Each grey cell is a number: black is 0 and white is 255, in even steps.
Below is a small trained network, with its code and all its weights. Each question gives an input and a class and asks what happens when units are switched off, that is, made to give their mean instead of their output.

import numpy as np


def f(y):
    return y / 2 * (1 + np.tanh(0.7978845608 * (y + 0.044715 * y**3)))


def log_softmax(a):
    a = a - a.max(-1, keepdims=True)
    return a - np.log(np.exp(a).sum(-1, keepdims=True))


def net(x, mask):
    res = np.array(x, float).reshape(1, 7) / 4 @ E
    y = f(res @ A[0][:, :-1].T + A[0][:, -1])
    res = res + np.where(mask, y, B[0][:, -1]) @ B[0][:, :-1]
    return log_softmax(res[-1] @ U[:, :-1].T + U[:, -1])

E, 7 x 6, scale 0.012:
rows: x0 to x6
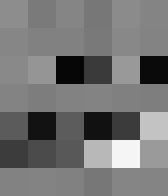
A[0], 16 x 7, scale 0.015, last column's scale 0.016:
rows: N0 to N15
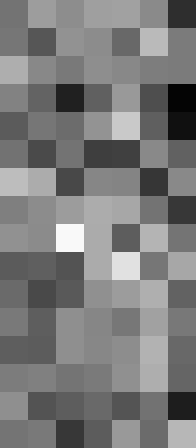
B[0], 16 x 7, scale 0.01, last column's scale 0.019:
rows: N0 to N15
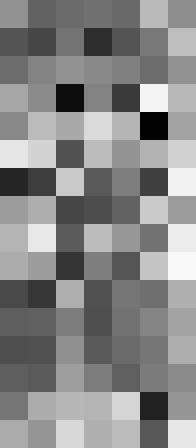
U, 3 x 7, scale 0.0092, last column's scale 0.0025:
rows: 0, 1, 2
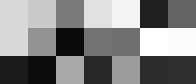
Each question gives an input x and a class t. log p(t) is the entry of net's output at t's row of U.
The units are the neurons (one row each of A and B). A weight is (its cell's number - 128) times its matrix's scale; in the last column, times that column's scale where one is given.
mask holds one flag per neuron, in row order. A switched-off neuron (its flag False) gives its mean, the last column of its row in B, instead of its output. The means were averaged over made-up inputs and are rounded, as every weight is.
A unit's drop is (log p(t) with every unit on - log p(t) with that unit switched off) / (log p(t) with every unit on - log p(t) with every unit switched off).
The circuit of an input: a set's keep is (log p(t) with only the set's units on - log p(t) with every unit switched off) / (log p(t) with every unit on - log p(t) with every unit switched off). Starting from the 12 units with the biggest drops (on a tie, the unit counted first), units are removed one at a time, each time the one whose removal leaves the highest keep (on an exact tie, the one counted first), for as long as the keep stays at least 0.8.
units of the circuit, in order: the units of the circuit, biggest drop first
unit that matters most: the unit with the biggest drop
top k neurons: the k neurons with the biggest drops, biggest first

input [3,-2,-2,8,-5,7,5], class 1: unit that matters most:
N9
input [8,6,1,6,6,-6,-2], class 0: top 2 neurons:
[N14 N9]
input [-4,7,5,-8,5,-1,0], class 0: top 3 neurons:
[N15 N14 N9]
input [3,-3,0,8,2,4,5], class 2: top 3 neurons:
[N5 N3 N8]
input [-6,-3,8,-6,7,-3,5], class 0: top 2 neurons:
[N14 N15]
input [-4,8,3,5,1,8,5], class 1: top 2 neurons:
[N9 N3]
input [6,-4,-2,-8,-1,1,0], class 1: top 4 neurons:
[N15 N6 N4 N14]
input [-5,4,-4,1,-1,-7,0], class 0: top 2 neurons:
[N9 N8]
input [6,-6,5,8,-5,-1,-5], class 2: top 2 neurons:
[N6 N8]
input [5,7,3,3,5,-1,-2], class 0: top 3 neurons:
[N9 N15 N14]
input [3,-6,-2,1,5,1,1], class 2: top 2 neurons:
[N9 N3]
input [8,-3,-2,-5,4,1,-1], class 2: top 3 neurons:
[N9 N3 N8]
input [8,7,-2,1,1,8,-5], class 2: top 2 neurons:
[N10 N5]
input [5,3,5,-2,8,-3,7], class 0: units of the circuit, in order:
[N14]
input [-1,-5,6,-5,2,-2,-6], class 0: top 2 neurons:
[N15 N9]
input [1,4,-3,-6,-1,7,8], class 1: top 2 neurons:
[N9 N6]
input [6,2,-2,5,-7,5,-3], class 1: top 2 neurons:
[N9 N7]
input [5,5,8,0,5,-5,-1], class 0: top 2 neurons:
[N14 N15]
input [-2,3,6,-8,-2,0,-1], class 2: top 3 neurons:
[N6 N8 N5]
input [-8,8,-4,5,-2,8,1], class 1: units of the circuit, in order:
[N9]
